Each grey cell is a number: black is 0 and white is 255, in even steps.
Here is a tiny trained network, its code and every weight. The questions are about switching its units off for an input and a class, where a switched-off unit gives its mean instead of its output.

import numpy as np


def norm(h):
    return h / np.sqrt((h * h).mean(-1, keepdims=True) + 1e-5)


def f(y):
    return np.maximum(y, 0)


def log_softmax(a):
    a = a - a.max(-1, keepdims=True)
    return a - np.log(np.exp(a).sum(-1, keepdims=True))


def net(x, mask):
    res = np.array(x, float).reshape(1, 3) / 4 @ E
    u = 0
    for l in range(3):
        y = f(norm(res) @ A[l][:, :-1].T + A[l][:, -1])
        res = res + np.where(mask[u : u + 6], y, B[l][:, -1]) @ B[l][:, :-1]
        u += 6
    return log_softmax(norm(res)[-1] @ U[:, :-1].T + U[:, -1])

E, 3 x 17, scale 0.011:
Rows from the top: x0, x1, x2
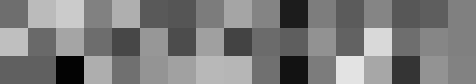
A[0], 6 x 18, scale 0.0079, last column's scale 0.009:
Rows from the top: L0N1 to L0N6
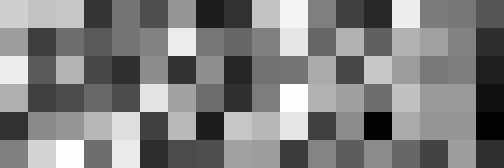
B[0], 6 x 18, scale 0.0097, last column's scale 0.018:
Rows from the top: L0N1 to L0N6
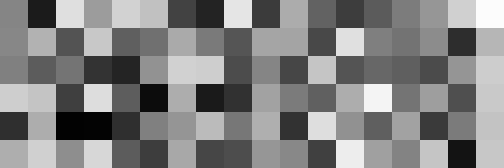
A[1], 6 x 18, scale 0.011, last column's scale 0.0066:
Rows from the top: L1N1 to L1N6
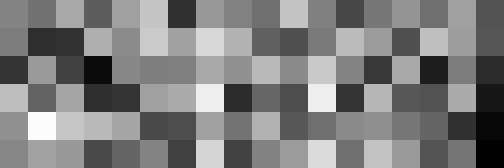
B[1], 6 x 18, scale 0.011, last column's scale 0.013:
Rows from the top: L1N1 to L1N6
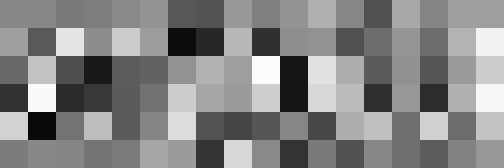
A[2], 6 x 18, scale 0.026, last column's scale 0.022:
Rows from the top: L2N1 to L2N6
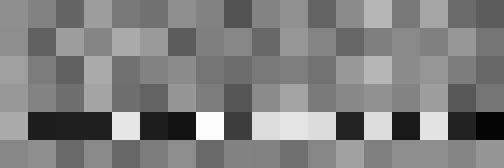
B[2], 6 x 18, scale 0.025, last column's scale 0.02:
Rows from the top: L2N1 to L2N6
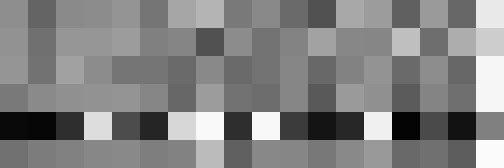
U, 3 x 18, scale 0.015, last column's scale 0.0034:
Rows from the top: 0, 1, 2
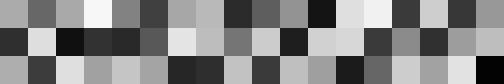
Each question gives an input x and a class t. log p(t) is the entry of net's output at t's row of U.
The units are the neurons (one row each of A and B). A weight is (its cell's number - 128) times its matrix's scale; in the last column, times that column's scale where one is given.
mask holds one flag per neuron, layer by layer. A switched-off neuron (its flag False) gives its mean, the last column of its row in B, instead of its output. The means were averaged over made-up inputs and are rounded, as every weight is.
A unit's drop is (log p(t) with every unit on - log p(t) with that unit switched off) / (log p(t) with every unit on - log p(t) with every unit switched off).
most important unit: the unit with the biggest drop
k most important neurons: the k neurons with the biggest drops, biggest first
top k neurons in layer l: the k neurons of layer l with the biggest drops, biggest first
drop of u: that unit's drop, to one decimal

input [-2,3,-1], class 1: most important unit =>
L0N3
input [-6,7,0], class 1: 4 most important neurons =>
[L0N3 L1N4 L0N6 L1N5]
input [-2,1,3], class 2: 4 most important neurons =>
[L0N5 L0N3 L0N6 L1N2]
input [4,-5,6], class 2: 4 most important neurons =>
[L1N2 L0N5 L0N3 L0N4]
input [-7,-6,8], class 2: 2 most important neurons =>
[L1N2 L0N6]
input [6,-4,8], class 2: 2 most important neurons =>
[L1N2 L0N4]
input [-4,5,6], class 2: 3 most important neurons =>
[L1N2 L0N5 L0N3]
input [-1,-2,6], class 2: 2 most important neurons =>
[L0N5 L0N3]
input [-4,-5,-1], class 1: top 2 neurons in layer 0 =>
[L0N5 L0N6]
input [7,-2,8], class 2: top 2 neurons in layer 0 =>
[L0N4 L0N5]
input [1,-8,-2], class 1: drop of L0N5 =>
1.2
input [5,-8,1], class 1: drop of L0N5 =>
1.7
